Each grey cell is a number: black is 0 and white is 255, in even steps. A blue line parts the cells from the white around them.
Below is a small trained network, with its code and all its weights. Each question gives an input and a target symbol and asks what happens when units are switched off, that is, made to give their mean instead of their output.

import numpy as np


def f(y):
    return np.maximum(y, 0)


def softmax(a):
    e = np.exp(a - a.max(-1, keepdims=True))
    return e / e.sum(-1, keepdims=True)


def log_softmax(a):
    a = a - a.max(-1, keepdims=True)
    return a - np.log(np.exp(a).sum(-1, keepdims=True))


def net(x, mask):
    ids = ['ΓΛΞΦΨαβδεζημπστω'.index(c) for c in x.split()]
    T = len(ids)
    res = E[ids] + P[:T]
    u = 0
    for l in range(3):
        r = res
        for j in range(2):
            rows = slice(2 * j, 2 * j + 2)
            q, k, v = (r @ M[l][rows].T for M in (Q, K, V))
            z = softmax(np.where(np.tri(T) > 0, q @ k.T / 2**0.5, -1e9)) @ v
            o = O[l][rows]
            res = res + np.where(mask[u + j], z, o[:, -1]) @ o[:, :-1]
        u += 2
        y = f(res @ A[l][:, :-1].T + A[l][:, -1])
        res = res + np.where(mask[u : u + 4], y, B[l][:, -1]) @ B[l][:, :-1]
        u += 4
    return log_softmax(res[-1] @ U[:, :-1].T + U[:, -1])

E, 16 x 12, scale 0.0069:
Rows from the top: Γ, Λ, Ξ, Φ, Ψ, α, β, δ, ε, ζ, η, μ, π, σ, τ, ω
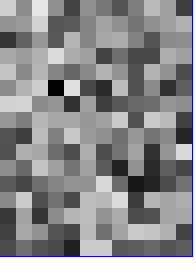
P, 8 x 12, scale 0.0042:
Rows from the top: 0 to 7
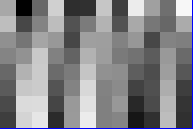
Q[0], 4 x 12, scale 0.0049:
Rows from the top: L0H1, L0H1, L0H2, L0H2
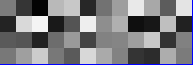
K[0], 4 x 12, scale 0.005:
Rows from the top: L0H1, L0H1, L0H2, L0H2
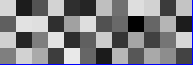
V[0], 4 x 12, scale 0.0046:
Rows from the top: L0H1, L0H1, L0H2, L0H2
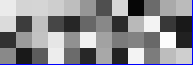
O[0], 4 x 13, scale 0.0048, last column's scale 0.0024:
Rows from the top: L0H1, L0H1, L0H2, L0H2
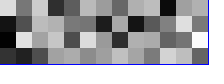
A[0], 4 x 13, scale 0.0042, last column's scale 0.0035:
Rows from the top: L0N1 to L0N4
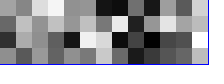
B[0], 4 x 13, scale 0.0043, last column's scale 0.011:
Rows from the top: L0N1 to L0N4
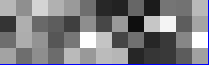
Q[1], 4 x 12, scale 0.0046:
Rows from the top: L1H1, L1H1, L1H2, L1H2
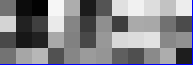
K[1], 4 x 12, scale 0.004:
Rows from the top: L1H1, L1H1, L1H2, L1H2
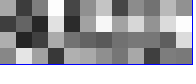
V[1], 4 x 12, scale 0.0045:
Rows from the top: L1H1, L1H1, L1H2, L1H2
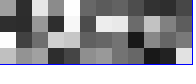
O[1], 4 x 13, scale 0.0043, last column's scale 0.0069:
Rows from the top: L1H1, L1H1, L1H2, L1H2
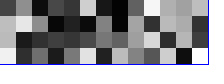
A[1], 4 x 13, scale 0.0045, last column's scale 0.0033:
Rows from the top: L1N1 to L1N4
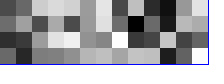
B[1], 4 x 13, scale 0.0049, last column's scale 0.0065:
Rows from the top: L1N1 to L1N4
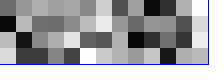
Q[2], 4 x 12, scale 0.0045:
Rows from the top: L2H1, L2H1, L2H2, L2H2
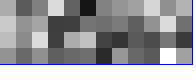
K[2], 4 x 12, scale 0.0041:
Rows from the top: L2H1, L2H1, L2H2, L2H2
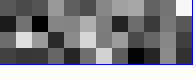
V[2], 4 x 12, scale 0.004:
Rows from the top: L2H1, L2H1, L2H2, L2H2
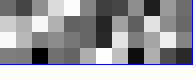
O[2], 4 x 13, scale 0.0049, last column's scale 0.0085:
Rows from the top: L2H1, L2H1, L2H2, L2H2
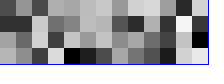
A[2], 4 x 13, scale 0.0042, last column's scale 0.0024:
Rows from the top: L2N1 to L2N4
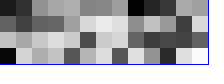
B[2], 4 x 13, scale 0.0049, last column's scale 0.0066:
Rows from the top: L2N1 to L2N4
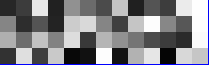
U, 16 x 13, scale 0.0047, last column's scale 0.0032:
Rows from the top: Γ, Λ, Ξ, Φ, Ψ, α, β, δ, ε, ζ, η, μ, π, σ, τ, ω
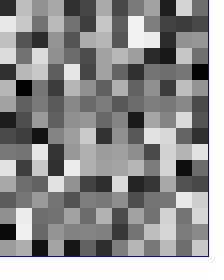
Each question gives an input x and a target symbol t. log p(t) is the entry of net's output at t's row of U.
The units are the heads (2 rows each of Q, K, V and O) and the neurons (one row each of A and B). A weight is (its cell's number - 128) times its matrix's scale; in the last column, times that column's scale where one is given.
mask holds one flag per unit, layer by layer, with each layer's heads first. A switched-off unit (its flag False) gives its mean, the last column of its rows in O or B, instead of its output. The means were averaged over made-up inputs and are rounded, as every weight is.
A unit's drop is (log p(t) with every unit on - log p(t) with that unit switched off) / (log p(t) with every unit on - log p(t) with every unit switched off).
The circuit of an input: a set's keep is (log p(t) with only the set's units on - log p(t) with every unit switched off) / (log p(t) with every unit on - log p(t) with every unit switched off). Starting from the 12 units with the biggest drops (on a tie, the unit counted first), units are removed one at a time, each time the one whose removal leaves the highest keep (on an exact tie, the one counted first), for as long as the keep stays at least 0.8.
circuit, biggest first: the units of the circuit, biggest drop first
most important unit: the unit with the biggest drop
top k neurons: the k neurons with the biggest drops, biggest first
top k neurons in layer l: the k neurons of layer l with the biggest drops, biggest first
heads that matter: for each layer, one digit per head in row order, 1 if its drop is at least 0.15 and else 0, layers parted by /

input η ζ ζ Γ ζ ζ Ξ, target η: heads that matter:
10 / 01 / 00
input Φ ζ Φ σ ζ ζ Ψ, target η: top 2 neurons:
(L2N4 L2N2)
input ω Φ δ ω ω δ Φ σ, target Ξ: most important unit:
L0H1
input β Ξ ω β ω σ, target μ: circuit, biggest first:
(L2H2 L1N3 L1H1)
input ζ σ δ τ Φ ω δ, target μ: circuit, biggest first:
(L2H2 L0N3 L1N2 L1N3)
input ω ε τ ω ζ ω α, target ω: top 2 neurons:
(L0N3 L1N2)
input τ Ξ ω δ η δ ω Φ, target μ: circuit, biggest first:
(L2H2 L0N3 L1N2 L1N3)
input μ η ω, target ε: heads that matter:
10 / 10 / 00
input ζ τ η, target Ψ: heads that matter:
10 / 01 / 01
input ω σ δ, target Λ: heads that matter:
11 / 11 / 00
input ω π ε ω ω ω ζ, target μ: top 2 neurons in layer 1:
(L1N2 L1N3)
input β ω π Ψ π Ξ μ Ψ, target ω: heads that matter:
00 / 11 / 01
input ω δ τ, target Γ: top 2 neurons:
(L2N4 L0N3)
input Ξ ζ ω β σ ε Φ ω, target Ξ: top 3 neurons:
(L1N4 L0N2 L0N1)
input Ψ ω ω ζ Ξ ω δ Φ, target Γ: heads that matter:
11 / 00 / 10
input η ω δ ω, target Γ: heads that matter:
00 / 00 / 01
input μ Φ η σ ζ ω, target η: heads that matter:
11 / 11 / 10
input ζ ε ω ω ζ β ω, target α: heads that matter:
00 / 11 / 01
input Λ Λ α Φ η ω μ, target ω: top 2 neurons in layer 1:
(L1N3 L1N2)
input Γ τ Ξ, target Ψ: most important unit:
L1H2
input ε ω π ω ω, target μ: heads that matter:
10 / 01 / 11
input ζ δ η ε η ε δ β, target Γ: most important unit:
L0H2
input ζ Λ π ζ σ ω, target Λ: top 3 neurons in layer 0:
(L0N2 L0N3 L0N1)
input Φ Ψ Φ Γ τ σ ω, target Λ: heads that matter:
11 / 01 / 11
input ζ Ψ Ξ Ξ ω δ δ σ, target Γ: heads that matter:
11 / 00 / 11
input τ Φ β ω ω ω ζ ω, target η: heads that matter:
10 / 11 / 10
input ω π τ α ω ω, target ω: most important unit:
L1H1
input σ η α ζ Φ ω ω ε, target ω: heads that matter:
01 / 10 / 01
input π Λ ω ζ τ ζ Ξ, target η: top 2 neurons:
(L1N3 L2N2)
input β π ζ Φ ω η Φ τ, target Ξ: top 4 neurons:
(L0N1 L1N4 L2N4 L2N2)
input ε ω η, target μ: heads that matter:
10 / 00 / 01
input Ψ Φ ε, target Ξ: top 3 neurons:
(L1N4 L2N4 L0N2)
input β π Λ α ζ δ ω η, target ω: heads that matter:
00 / 11 / 01
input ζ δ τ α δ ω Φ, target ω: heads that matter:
00 / 10 / 01
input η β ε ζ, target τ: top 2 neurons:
(L0N4 L2N4)
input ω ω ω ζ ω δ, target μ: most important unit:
L2H2
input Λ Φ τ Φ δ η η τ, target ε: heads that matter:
00 / 11 / 00
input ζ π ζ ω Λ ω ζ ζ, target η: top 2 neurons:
(L1N3 L0N3)
